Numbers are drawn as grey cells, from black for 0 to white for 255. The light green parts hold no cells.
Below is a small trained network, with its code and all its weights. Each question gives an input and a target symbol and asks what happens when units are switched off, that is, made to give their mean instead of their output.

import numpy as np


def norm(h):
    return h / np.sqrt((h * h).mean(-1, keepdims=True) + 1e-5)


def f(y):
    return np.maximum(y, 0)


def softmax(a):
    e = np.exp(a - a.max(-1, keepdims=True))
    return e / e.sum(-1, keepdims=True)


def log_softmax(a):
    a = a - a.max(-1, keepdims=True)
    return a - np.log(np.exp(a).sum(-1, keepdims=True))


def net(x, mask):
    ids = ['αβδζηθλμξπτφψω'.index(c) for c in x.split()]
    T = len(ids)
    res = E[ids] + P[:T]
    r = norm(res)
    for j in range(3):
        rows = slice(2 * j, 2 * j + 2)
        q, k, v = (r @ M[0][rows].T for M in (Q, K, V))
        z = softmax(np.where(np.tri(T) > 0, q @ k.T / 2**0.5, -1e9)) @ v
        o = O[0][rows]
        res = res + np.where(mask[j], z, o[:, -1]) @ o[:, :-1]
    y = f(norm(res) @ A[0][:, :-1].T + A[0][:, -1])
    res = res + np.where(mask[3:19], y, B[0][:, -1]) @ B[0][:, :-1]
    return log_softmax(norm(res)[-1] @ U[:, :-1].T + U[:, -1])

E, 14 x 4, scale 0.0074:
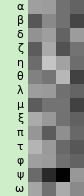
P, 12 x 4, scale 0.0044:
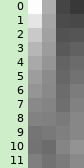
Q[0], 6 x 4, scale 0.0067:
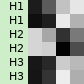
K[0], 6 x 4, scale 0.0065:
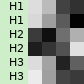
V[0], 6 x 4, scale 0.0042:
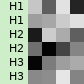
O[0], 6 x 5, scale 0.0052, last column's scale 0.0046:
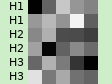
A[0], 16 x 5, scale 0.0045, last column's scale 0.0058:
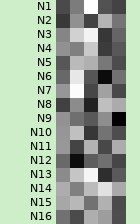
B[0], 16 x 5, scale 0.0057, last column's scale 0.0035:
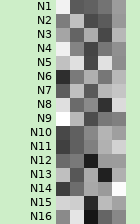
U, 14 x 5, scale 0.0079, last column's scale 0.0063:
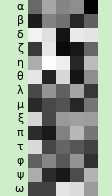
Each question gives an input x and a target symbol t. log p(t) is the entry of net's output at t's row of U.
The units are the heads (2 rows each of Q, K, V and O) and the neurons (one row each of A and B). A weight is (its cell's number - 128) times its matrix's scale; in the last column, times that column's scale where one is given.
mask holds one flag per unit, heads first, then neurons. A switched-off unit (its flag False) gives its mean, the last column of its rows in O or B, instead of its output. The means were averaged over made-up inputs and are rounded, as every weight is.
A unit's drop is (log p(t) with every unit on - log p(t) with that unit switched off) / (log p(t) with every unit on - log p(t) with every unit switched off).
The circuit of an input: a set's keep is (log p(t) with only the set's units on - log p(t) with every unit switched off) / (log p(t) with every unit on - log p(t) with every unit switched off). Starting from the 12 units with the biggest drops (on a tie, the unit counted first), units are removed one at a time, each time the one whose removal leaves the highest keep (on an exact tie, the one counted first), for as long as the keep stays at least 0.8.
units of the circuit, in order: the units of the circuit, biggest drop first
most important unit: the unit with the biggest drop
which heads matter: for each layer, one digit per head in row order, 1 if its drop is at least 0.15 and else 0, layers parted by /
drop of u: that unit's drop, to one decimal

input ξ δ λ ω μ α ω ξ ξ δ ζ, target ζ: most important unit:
N2
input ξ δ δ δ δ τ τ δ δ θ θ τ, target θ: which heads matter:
001
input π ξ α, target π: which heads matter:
101
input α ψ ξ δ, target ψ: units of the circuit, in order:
H2, H1
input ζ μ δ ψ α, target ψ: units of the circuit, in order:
H2, H3
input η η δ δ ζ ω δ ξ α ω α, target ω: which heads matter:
100
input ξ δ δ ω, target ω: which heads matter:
000
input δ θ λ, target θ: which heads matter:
111
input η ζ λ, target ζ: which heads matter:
110
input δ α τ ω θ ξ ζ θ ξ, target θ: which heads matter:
101
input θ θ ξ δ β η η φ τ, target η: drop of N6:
0.1
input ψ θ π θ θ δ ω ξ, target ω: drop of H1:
0.2
